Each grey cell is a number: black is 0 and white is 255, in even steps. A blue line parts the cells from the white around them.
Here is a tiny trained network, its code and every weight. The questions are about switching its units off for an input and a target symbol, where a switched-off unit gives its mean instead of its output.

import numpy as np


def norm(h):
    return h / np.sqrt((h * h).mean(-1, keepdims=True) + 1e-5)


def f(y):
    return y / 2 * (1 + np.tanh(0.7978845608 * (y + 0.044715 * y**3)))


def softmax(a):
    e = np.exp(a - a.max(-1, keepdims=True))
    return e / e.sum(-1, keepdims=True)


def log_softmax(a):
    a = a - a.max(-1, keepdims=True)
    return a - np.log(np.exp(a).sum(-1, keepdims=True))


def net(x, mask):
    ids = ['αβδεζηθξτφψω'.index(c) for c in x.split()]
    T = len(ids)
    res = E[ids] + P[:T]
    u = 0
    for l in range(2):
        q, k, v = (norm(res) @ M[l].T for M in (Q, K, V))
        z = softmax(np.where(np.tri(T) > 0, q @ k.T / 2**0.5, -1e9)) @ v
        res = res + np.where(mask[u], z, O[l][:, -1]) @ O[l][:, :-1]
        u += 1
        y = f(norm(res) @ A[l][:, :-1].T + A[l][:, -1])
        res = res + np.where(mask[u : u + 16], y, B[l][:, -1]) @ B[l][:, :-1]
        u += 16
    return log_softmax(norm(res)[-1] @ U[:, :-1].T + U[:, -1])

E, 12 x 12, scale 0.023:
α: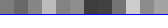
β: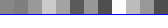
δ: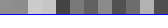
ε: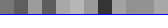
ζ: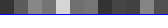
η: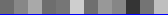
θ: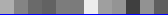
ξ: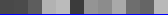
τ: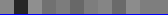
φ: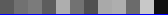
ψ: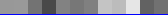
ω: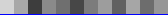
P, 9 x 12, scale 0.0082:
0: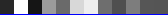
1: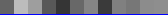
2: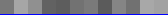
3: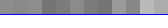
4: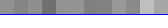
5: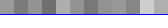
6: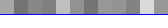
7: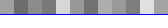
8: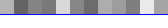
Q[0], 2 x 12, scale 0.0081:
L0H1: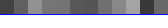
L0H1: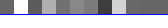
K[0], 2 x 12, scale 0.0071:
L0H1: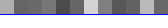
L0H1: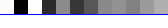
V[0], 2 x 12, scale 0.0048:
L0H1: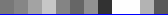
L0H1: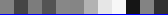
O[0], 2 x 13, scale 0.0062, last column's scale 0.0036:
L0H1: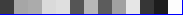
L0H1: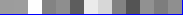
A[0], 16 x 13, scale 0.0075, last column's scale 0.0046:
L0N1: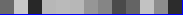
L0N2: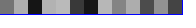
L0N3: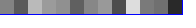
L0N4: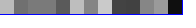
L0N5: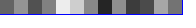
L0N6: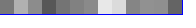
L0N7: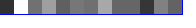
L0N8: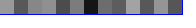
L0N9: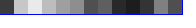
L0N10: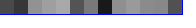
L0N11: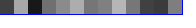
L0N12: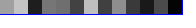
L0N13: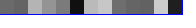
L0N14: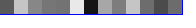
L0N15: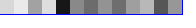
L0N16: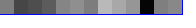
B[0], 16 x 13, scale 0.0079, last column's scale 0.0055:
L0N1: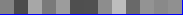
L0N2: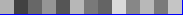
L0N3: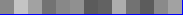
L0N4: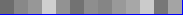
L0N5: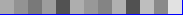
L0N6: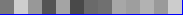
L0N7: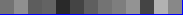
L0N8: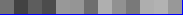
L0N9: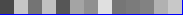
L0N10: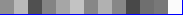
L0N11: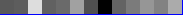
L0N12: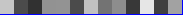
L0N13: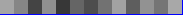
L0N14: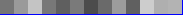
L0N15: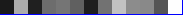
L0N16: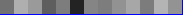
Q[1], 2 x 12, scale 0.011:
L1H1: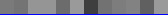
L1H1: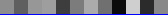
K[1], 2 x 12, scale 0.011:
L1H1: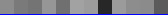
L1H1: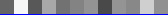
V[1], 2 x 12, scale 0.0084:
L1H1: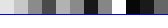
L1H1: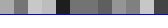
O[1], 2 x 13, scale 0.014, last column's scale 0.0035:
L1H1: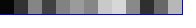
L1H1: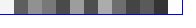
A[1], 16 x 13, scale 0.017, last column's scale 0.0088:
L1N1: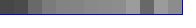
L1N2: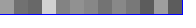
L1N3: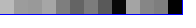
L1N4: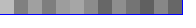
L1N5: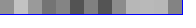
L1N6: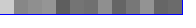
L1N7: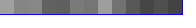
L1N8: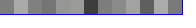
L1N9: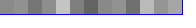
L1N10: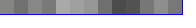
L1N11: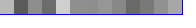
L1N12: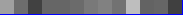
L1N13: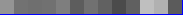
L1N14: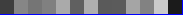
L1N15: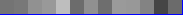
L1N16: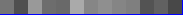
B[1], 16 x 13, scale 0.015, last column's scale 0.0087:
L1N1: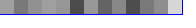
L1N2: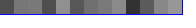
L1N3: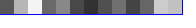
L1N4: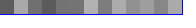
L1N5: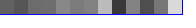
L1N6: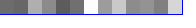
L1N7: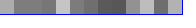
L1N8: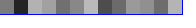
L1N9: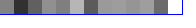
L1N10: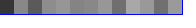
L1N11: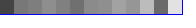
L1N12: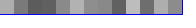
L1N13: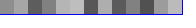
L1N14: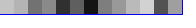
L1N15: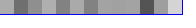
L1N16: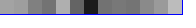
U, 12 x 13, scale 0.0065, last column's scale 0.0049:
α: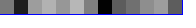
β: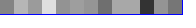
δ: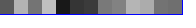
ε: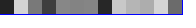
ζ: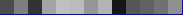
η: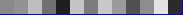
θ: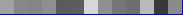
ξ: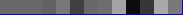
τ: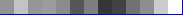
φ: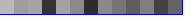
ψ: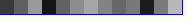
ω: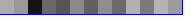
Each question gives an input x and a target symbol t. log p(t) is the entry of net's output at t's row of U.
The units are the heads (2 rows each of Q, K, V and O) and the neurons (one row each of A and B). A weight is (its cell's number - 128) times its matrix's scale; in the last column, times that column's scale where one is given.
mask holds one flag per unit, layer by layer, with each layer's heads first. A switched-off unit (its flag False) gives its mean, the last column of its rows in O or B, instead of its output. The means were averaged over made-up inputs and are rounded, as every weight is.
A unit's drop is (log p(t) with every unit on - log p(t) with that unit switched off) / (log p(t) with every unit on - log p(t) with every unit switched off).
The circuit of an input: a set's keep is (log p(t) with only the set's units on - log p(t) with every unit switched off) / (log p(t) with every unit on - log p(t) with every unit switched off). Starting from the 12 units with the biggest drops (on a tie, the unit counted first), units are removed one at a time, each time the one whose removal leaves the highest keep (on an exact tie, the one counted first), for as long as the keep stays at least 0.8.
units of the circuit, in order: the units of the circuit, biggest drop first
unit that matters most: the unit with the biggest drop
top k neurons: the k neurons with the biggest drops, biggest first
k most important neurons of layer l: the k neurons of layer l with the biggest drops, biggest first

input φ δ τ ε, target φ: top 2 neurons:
L0N13; L0N3
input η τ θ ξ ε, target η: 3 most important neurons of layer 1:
L1N6; L1N3; L1N13
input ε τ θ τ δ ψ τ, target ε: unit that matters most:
L0N10
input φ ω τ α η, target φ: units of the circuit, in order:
L1H1; L1N7
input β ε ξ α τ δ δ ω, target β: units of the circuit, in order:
L0H1; L1N15
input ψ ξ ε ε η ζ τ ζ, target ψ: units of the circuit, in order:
L0N3; L1H1
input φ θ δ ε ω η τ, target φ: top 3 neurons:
L0N3; L0N13; L1N16
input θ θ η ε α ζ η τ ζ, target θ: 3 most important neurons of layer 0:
L0N13; L0N4; L0N10
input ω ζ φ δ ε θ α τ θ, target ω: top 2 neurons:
L1N14; L0N2
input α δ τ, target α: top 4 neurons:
L0N2; L0N10; L0N11; L1N8
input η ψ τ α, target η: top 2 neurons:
L0N4; L1N6
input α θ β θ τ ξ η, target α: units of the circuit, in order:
L0H1; L1N8
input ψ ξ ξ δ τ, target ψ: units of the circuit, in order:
L1H1; L0N3
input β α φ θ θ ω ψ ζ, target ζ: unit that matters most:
L0N9
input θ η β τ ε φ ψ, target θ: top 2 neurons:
L0N13; L1N6
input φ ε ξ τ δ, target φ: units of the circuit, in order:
L1H1; L0N3; L1N7; L1N16
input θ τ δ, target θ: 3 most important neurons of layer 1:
L1N6; L1N7; L1N3
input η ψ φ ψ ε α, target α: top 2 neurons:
L1N8; L0N6
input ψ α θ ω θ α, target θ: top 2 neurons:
L0N11; L1N6
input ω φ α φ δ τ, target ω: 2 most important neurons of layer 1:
L1N14; L1N13
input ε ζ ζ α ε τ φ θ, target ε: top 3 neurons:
L0N3; L0N10; L1N14
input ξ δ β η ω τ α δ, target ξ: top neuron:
L0N3
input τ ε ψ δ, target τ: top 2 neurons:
L0N15; L1N3
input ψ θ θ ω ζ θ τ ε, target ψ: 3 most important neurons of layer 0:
L0N3; L0N13; L0N10
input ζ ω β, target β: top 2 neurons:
L1N15; L0N5
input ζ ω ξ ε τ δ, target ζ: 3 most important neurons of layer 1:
L1N5; L1N13; L1N14
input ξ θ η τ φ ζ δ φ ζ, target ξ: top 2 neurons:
L0N3; L1N1
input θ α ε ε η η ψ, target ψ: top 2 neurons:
L1N5; L0N6
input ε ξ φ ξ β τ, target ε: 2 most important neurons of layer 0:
L0N10; L0N3
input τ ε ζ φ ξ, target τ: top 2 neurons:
L1N3; L0N4
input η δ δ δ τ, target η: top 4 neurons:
L1N6; L0N4; L1N13; L1N3
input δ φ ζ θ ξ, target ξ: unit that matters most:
L0N13
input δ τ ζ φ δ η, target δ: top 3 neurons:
L1N14; L0N10; L0N8
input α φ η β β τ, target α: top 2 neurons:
L0N2; L1N8
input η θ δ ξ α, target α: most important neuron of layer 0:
L0N13
